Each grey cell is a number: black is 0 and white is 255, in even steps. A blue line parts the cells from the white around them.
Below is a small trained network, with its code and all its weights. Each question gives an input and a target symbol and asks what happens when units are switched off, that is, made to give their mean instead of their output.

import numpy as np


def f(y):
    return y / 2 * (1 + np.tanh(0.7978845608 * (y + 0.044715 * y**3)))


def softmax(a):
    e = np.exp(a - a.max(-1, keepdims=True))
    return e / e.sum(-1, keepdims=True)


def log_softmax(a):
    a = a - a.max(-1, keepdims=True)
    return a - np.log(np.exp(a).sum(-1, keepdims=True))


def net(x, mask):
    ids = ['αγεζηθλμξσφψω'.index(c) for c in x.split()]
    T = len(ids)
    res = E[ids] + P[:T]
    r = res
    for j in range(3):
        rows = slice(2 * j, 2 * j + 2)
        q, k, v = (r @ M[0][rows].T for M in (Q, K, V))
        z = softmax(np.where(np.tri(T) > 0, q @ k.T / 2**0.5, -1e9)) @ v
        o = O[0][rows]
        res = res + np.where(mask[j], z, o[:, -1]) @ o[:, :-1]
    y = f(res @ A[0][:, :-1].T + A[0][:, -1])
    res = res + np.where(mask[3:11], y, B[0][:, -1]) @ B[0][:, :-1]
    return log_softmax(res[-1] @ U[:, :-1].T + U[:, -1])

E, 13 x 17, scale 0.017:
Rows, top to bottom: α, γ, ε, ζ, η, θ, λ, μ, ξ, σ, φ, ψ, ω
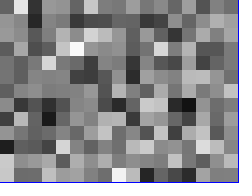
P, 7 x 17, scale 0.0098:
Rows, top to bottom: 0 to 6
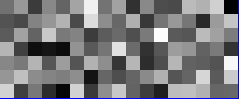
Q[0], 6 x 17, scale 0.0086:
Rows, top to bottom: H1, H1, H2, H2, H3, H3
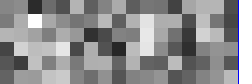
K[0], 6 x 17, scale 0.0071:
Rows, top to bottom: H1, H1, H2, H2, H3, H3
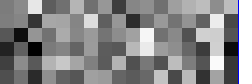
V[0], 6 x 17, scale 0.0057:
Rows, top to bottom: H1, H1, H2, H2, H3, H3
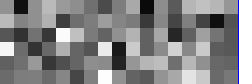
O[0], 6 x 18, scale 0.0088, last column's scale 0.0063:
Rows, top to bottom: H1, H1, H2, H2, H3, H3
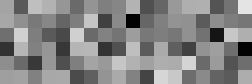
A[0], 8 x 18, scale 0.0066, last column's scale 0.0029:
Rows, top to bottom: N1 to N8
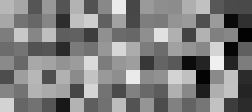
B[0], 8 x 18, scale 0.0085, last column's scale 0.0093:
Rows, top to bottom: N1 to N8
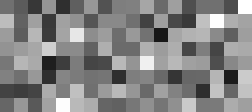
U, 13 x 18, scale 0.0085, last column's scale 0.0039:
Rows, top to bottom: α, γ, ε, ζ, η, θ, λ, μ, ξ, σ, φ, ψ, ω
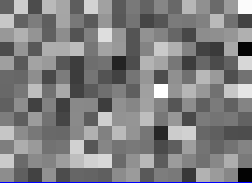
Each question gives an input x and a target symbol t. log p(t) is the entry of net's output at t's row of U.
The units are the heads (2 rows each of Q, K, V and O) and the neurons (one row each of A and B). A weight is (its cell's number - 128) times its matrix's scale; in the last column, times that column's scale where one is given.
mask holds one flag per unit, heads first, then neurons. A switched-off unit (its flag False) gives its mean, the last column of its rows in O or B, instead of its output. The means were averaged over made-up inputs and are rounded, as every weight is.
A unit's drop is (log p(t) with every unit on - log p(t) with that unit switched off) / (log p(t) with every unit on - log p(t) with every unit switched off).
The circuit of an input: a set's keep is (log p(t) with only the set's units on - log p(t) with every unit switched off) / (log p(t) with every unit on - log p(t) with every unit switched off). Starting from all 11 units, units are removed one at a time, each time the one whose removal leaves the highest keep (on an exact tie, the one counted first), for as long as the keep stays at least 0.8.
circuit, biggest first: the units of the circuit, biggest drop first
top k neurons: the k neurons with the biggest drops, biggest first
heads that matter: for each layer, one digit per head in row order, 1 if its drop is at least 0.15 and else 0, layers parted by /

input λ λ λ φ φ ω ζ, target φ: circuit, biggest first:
(H3)
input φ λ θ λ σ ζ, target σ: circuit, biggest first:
(H3; N3; N1)
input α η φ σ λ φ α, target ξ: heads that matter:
100
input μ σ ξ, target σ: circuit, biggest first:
(N3; H3)
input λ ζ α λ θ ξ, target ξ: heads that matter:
101
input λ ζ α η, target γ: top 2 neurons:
(N2; N8)
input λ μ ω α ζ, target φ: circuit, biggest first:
(N6; H2)
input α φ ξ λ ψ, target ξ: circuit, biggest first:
(H2; N5; N7)
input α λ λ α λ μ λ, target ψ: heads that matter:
001
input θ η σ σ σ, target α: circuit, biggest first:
(H2; N1)
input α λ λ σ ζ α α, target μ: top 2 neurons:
(N1; N3)
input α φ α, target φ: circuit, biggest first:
(H1; H2; N3)
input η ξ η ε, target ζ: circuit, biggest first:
(H1; N8; N6)
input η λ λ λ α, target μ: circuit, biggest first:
(H2; N7; N5)
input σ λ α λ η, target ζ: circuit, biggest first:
(N7; N6; H1)
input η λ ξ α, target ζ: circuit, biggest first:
(H1; N4)
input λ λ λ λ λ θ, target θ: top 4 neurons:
(N3; N1; N4; N7)
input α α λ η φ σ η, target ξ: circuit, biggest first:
(H1)
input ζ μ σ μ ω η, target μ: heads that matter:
011
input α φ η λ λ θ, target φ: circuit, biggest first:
(H2; N3)
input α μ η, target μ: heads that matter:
001
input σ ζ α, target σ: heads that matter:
001
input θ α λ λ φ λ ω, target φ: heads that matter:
011
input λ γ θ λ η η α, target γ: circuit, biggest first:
(N2; H1)
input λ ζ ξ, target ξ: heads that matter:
100
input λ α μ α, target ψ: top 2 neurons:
(N4; N8)
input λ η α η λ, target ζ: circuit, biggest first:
(N7)
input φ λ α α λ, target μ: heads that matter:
110
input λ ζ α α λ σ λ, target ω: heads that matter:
011
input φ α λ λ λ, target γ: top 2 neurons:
(N6; N1)
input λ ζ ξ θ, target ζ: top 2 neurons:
(N8; N4)
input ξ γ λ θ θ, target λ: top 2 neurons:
(N1; N6)
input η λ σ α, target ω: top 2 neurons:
(N2; N1)
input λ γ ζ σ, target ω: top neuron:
(N2)
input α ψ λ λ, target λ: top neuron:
(N5)
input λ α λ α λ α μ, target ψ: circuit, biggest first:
(N8; H3)
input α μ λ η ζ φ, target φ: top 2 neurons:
(N3; N1)
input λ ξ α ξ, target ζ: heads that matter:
000
